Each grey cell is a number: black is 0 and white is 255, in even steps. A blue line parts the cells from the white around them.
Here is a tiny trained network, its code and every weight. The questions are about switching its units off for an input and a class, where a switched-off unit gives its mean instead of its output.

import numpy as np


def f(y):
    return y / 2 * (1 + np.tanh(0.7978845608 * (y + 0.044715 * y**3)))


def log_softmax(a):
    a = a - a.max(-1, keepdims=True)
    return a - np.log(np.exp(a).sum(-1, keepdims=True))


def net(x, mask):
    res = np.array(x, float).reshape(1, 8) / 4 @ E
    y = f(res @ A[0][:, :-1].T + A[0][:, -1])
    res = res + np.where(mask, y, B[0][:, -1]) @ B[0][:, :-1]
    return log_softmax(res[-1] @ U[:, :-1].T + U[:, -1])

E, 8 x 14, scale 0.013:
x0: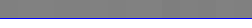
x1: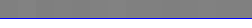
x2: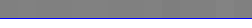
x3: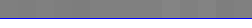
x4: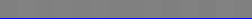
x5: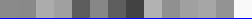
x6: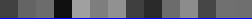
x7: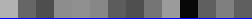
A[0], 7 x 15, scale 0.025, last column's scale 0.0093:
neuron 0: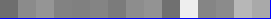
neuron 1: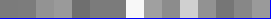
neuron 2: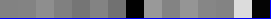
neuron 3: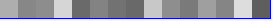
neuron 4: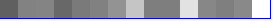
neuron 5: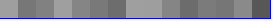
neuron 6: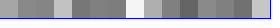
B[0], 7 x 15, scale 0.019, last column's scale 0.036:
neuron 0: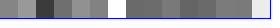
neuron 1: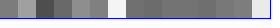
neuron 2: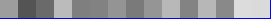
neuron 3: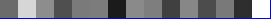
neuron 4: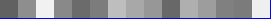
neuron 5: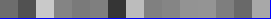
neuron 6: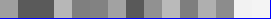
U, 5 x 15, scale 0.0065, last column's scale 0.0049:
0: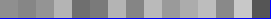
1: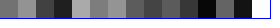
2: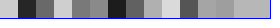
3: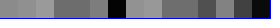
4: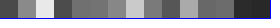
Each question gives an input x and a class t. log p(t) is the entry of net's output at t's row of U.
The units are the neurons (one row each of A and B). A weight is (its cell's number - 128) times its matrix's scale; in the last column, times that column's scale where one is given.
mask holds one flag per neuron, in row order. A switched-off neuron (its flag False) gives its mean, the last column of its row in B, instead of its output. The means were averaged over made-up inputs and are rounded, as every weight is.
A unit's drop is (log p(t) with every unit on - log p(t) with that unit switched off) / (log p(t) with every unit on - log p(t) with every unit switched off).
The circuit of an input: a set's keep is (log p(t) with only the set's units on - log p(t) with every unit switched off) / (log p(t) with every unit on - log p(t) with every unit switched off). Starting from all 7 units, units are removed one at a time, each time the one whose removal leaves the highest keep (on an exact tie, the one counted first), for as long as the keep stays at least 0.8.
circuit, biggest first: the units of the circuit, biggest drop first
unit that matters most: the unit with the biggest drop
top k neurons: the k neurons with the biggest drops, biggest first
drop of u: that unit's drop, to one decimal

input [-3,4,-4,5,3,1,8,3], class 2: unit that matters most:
neuron 3
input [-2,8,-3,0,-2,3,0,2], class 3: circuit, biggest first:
neuron 6; neuron 0; neuron 4
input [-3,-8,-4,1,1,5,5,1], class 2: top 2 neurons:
neuron 4; neuron 1
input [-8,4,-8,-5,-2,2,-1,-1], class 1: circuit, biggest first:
neuron 6; neuron 4
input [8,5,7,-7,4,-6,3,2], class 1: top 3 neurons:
neuron 6; neuron 4; neuron 2
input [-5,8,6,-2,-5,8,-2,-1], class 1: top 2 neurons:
neuron 3; neuron 0
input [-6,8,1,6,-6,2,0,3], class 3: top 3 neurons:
neuron 6; neuron 0; neuron 1
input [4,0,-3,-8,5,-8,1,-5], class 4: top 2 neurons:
neuron 2; neuron 6
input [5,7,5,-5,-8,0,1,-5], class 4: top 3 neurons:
neuron 6; neuron 4; neuron 2
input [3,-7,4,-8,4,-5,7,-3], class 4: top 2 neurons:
neuron 6; neuron 2
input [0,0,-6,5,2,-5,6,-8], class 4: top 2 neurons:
neuron 4; neuron 6
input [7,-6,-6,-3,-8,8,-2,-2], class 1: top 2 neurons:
neuron 3; neuron 0
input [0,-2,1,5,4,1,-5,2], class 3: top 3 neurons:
neuron 3; neuron 2; neuron 0
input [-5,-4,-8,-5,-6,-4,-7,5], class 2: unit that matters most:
neuron 6
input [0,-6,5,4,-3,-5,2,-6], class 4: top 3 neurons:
neuron 6; neuron 4; neuron 2
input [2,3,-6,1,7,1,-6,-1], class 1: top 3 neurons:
neuron 3; neuron 2; neuron 1
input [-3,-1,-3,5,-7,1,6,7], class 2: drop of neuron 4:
0.4
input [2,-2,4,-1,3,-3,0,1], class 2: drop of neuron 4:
0.5
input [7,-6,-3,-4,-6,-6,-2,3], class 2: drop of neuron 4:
0.2
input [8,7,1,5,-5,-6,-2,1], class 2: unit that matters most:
neuron 4
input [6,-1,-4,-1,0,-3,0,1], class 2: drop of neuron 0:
0.5
